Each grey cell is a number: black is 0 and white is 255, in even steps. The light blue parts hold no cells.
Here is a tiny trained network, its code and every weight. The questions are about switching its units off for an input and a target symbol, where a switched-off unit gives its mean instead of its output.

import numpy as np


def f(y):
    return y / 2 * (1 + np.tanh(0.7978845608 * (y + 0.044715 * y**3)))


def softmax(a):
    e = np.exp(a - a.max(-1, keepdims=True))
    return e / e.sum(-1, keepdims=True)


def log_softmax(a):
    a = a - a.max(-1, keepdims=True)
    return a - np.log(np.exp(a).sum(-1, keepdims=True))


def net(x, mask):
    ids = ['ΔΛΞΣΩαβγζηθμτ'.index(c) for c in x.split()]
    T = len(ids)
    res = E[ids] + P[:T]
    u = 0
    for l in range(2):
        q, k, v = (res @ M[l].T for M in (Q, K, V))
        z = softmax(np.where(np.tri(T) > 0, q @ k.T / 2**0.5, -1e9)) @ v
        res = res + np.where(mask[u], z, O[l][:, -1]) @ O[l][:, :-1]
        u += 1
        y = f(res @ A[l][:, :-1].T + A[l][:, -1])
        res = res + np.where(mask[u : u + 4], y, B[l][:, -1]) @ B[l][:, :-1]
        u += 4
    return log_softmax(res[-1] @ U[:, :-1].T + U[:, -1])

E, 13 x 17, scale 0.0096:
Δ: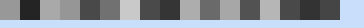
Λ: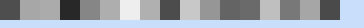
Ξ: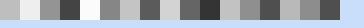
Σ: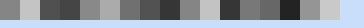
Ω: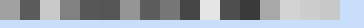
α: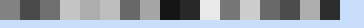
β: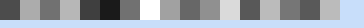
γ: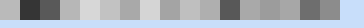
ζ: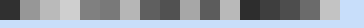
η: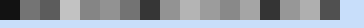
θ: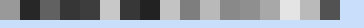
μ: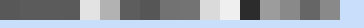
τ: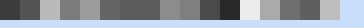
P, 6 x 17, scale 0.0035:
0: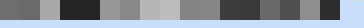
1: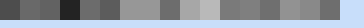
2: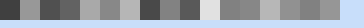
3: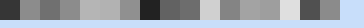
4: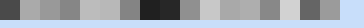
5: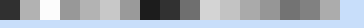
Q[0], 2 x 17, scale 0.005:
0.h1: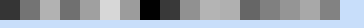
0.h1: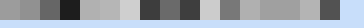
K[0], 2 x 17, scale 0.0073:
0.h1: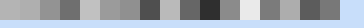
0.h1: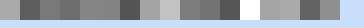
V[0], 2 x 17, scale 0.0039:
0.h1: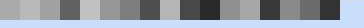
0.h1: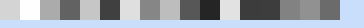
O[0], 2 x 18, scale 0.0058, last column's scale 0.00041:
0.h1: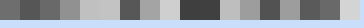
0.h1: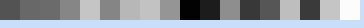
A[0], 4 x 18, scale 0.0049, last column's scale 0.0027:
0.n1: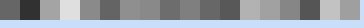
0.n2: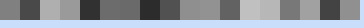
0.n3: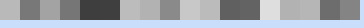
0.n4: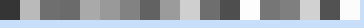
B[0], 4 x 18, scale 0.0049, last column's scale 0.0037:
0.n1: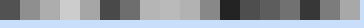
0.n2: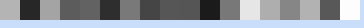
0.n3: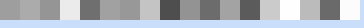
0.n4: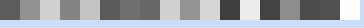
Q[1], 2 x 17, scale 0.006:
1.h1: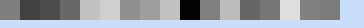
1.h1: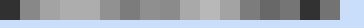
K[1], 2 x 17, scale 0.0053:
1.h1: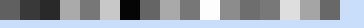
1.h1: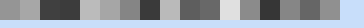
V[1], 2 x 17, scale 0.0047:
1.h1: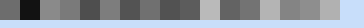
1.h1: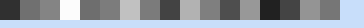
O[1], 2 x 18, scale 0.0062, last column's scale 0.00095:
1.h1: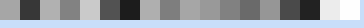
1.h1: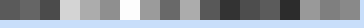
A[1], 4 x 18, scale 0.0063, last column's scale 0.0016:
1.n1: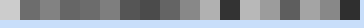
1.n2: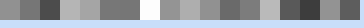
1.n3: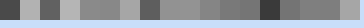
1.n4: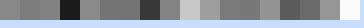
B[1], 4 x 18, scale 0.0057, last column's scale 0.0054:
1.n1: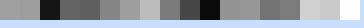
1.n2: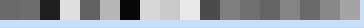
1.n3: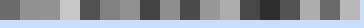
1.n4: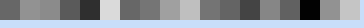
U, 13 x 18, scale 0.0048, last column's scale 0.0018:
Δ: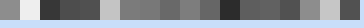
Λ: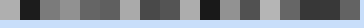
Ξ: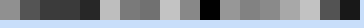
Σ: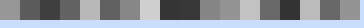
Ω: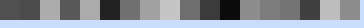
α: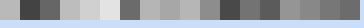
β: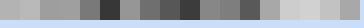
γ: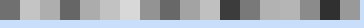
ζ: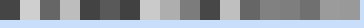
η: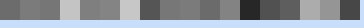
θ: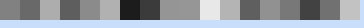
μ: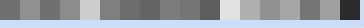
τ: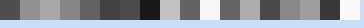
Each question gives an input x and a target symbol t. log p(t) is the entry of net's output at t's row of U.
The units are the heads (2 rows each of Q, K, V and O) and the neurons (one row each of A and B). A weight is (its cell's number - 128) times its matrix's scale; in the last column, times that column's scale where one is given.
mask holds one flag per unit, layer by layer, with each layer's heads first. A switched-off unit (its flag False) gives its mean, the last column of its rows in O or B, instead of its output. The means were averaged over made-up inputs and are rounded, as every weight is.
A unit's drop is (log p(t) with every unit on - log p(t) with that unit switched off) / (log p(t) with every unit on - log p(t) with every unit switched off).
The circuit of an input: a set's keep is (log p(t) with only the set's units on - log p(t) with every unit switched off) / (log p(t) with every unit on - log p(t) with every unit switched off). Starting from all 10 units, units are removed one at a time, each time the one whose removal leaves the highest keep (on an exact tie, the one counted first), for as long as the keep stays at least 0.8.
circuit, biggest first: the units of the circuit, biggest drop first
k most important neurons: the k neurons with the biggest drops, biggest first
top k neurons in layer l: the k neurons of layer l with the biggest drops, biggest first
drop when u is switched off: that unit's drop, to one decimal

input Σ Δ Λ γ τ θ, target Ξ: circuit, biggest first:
1.n1; 0.n2; 0.h1
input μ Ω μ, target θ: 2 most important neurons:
1.n4; 1.n1
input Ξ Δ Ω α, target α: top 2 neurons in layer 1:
1.n2; 1.n1
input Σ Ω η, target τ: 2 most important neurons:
0.n4; 1.n3
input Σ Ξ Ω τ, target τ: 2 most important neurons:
0.n1; 1.n1
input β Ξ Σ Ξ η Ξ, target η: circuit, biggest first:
1.h1; 0.h1; 1.n3; 0.n2
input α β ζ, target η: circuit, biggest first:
1.h1; 1.n3; 0.n2
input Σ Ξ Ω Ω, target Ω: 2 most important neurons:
0.n3; 0.n1
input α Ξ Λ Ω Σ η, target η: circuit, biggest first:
0.h1; 1.h1; 1.n3; 0.n2
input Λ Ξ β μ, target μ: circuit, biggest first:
0.h1; 1.h1
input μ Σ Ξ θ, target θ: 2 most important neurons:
1.n1; 0.n3
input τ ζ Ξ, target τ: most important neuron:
1.n1
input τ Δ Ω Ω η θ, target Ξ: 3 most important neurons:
1.n1; 0.n2; 1.n4
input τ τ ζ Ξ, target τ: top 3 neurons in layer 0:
0.n4; 0.n2; 0.n3
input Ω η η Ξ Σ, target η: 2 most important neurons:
1.n3; 0.n4
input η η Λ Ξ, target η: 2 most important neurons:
1.n3; 0.n4
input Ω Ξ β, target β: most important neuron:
1.n4
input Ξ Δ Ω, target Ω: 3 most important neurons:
0.n3; 0.n1; 1.n3
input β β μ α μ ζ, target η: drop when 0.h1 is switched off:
0.4
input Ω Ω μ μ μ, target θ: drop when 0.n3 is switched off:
0.1
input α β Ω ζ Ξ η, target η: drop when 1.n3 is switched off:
0.4
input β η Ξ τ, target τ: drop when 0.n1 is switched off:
0.2
